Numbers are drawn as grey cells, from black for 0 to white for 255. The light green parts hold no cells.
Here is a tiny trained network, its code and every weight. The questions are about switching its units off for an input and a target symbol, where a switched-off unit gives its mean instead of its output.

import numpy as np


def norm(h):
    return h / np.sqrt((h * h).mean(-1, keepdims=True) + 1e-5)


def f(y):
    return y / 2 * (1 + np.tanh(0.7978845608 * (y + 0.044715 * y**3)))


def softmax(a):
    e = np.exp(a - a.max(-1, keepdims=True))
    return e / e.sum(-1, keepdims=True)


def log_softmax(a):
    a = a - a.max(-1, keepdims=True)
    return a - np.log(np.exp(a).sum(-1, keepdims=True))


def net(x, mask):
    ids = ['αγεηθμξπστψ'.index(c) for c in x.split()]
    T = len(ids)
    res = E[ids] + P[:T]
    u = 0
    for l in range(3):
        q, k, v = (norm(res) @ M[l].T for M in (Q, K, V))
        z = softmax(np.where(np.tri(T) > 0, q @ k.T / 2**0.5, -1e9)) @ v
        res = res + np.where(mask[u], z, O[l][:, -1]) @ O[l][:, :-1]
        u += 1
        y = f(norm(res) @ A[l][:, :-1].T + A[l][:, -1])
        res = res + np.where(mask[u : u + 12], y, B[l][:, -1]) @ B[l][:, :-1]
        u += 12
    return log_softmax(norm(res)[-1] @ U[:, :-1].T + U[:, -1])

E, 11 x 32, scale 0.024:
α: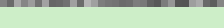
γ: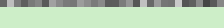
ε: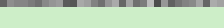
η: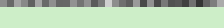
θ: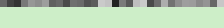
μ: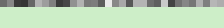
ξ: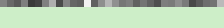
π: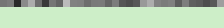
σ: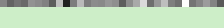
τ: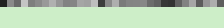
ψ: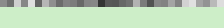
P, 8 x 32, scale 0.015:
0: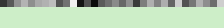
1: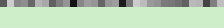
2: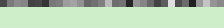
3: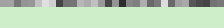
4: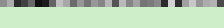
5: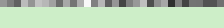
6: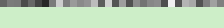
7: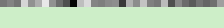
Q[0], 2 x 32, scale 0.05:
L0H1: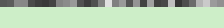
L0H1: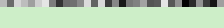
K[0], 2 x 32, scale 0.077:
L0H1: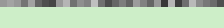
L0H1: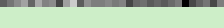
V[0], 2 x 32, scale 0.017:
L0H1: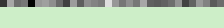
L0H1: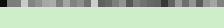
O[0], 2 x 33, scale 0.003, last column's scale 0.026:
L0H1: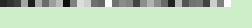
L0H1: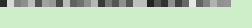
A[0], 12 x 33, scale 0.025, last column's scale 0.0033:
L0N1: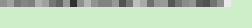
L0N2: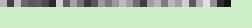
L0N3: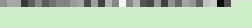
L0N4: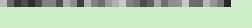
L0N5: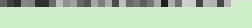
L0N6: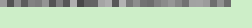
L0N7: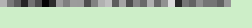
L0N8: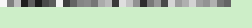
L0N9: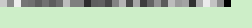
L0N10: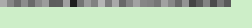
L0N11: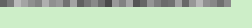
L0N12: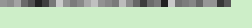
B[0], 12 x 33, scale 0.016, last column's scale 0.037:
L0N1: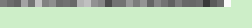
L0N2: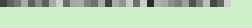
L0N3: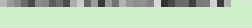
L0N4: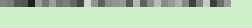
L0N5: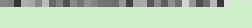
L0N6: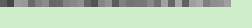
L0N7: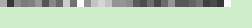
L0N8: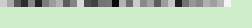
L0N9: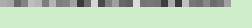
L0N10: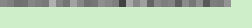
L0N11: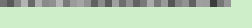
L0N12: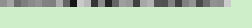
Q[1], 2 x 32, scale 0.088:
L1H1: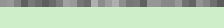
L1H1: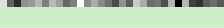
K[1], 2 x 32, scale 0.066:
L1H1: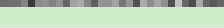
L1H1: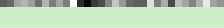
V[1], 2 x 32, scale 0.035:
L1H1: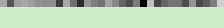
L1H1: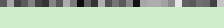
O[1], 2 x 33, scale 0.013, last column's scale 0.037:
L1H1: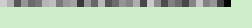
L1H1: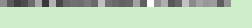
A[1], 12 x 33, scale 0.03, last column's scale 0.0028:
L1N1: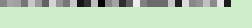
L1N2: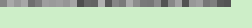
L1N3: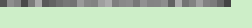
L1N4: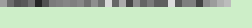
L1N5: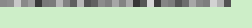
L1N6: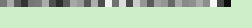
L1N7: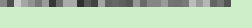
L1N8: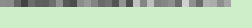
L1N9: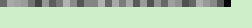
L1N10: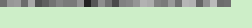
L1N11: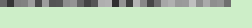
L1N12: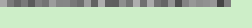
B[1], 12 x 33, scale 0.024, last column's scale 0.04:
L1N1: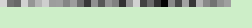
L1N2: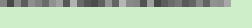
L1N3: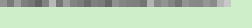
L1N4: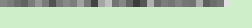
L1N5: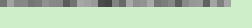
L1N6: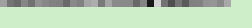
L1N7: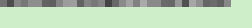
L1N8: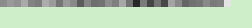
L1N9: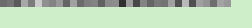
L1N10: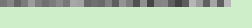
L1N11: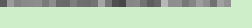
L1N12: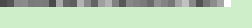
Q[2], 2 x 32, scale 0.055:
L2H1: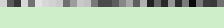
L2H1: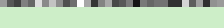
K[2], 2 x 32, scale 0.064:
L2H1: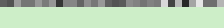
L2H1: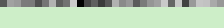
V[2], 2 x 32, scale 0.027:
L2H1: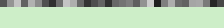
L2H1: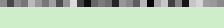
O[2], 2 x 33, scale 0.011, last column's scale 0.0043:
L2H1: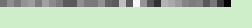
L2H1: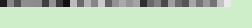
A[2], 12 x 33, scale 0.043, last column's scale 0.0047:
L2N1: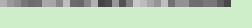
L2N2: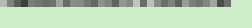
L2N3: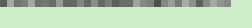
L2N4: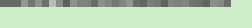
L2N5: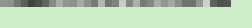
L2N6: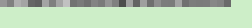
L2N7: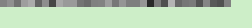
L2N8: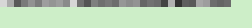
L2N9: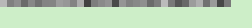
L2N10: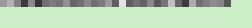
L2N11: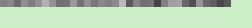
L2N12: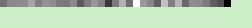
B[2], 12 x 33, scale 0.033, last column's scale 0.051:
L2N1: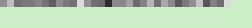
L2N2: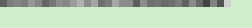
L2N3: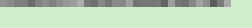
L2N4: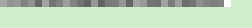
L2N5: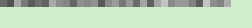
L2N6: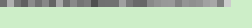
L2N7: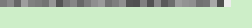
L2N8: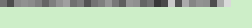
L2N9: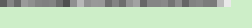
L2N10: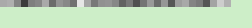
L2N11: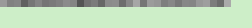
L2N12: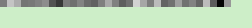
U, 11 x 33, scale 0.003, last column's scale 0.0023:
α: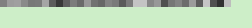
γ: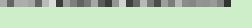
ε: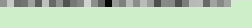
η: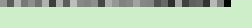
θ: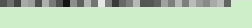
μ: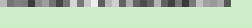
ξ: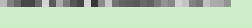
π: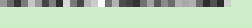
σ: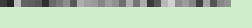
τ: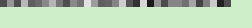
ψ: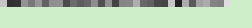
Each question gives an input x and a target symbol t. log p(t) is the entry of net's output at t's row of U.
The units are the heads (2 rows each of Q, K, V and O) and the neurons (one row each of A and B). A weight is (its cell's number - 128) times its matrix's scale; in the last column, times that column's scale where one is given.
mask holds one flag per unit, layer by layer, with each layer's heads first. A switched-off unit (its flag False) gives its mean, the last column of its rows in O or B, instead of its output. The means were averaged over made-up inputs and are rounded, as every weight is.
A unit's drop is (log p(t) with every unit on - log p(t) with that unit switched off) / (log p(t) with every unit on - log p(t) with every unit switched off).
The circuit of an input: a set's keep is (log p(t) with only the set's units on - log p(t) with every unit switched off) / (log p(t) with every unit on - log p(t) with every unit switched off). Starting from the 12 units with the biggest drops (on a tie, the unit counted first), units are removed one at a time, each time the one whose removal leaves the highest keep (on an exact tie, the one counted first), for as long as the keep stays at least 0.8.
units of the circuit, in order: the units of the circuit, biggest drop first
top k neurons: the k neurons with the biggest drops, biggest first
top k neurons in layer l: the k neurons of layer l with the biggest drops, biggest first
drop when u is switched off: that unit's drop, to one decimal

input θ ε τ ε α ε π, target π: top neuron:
L0N7
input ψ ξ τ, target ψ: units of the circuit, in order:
L0H1, L0N9, L1N1
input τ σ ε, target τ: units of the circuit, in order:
L1H1, L2N7
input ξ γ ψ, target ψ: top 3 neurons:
L0N9, L1N1, L2N8
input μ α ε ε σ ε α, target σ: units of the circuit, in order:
L0H1, L0N2, L2N5
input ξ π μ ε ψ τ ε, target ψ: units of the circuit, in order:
L0H1, L0N9, L1N1
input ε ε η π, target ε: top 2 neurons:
L0N5, L0N7
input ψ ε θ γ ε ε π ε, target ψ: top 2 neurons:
L0N9, L2N8
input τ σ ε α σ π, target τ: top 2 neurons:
L0N7, L2N7
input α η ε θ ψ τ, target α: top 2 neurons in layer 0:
L0N11, L0N2
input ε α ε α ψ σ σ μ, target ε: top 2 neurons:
L0N5, L0N1
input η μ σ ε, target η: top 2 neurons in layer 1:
L1N2, L1N12
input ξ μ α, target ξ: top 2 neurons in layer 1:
L1N12, L1N8
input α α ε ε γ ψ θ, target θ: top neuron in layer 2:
L2N9
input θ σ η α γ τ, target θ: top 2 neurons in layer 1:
L1N12, L1N7
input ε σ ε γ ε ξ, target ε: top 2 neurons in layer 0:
L0N5, L0N7
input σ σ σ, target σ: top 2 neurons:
L0N2, L0N7
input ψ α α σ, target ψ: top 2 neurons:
L0N9, L2N8
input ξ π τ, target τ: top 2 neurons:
L0N3, L0N5
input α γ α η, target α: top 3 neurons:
L0N11, L0N2, L2N12
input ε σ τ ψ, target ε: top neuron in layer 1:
L1N12
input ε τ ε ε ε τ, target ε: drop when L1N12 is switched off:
0.1
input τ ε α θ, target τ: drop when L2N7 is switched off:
0.3
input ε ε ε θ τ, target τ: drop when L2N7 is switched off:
0.1
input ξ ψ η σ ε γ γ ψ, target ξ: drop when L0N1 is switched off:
0.4
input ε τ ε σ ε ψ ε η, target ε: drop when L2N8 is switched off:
0.0
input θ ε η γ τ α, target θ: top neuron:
L0N7
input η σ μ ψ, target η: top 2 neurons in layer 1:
L1N2, L1N12
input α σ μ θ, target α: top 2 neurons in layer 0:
L0N11, L0N2
